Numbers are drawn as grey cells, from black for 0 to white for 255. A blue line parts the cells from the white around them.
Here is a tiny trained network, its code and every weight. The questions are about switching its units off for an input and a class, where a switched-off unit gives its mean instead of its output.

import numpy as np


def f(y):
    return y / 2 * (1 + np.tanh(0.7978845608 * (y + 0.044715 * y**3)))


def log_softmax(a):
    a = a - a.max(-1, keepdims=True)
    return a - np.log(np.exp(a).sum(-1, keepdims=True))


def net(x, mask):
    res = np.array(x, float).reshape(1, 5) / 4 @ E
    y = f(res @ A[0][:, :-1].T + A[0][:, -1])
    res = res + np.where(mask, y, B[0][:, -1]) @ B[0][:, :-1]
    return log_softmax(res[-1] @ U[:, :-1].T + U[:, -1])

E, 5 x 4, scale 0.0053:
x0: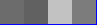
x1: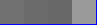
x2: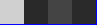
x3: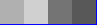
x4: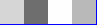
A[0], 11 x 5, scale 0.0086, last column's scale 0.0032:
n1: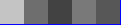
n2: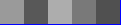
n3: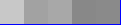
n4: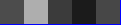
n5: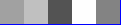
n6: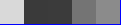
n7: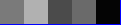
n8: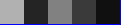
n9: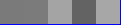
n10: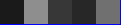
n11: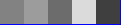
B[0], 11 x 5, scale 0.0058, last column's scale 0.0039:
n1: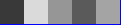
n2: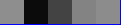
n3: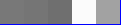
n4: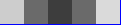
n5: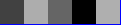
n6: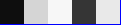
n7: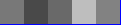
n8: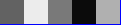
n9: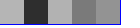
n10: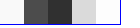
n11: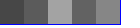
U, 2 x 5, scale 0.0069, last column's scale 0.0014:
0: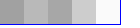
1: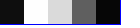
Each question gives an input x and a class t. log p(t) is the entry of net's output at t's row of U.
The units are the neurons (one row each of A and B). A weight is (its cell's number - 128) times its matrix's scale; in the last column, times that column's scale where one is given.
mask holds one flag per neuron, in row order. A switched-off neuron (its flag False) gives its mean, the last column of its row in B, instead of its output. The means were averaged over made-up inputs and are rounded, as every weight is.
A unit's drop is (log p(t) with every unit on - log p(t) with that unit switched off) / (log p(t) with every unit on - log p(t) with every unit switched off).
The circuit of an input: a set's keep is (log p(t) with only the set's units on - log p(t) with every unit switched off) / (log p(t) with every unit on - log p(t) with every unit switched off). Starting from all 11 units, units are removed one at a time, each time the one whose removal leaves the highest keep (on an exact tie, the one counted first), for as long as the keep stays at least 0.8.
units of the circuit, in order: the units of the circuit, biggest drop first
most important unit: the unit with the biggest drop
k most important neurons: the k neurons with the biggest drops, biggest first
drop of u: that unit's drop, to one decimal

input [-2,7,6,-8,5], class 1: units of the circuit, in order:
n6; n10
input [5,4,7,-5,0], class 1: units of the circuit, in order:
n6; n8
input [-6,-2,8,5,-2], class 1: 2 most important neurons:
n6; n1
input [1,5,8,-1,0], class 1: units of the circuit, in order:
n6; n8
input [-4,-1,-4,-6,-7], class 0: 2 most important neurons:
n10; n6
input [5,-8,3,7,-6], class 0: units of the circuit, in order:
n10; n4
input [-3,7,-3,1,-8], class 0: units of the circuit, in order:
n10
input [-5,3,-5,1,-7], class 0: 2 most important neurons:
n10; n6
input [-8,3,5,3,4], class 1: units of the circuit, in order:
n6; n10
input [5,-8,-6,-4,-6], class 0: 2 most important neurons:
n6; n10
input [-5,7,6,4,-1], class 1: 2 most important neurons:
n6; n1
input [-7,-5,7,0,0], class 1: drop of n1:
0.1
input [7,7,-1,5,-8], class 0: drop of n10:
0.2
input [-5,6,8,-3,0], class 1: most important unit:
n6
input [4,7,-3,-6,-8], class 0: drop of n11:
0.0
